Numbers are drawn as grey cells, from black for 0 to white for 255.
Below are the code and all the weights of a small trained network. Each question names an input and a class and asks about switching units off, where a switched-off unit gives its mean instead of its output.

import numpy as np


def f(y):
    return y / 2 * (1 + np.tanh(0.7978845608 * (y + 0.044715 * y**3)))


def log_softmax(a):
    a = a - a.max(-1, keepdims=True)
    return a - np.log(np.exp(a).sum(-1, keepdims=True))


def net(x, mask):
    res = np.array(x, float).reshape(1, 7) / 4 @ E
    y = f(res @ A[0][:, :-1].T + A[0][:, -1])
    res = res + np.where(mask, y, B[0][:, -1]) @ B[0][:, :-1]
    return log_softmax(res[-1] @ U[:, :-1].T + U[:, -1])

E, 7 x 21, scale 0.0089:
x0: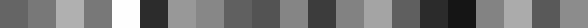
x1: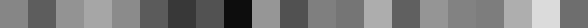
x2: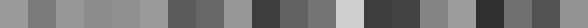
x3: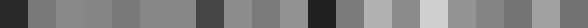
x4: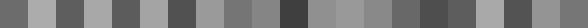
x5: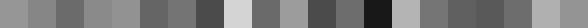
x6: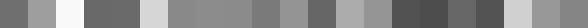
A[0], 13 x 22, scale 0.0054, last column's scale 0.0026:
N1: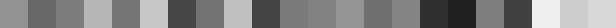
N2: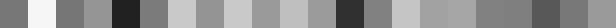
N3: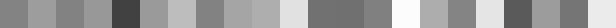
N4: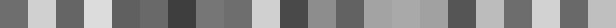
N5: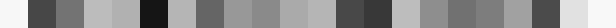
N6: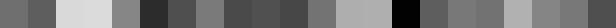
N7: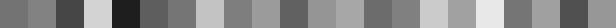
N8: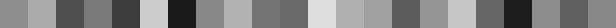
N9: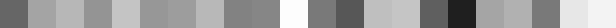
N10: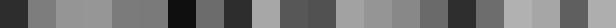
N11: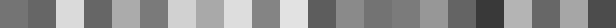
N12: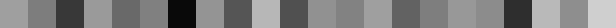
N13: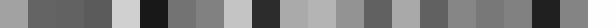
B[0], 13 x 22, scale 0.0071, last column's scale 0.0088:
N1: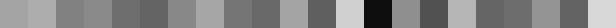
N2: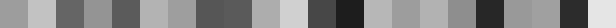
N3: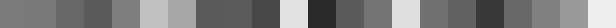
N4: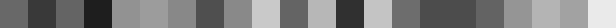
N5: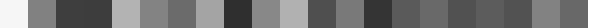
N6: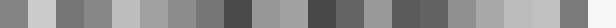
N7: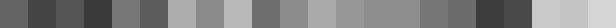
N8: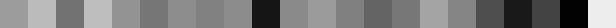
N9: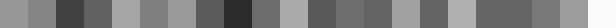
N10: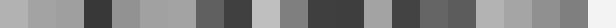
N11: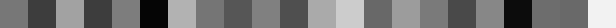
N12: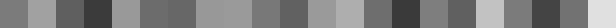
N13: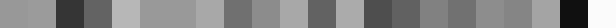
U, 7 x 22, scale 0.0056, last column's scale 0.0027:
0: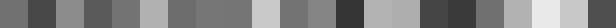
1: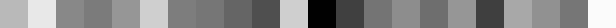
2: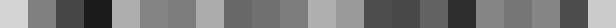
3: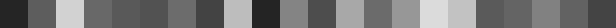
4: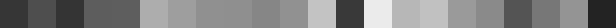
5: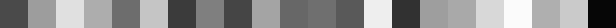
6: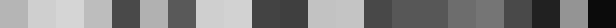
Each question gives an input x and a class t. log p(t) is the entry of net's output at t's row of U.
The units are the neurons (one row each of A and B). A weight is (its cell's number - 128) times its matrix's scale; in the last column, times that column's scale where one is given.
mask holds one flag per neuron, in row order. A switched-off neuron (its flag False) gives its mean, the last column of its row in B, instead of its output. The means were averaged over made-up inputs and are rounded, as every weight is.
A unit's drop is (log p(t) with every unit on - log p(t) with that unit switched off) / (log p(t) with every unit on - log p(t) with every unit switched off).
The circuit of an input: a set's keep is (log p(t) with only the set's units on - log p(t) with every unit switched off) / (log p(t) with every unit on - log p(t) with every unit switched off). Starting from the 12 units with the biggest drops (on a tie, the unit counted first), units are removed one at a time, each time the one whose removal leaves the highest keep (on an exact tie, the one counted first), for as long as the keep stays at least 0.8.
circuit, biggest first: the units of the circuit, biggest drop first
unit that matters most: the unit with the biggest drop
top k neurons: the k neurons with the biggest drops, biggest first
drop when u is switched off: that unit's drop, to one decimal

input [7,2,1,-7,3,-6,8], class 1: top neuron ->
N9
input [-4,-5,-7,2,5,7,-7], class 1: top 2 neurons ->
N3, N2
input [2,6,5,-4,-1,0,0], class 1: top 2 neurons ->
N11, N6
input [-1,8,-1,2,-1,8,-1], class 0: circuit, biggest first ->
N4, N8
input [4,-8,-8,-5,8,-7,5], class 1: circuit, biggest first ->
N9, N11
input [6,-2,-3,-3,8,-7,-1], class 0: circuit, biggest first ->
N8, N5, N13
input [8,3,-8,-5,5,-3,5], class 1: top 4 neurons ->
N9, N6, N11, N7
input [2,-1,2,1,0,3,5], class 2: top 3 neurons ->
N11, N2, N3
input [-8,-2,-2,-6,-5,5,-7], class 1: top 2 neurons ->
N2, N3
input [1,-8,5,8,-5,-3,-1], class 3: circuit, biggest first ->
N11, N5
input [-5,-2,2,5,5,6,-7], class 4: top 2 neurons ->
N7, N4
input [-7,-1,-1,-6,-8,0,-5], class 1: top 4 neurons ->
N2, N3, N11, N4
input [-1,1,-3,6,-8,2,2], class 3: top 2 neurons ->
N11, N6
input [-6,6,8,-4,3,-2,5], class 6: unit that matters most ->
N8
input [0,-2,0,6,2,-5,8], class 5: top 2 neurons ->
N5, N3
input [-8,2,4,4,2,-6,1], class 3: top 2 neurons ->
N8, N5
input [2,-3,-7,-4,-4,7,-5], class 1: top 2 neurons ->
N3, N2
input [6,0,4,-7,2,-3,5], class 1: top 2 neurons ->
N6, N12
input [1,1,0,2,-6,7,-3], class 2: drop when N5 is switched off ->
0.3
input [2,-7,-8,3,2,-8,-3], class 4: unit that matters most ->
N5
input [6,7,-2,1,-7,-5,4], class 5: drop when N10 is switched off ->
0.0
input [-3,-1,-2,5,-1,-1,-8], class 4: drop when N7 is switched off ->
0.1
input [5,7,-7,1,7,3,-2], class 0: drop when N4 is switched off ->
0.3
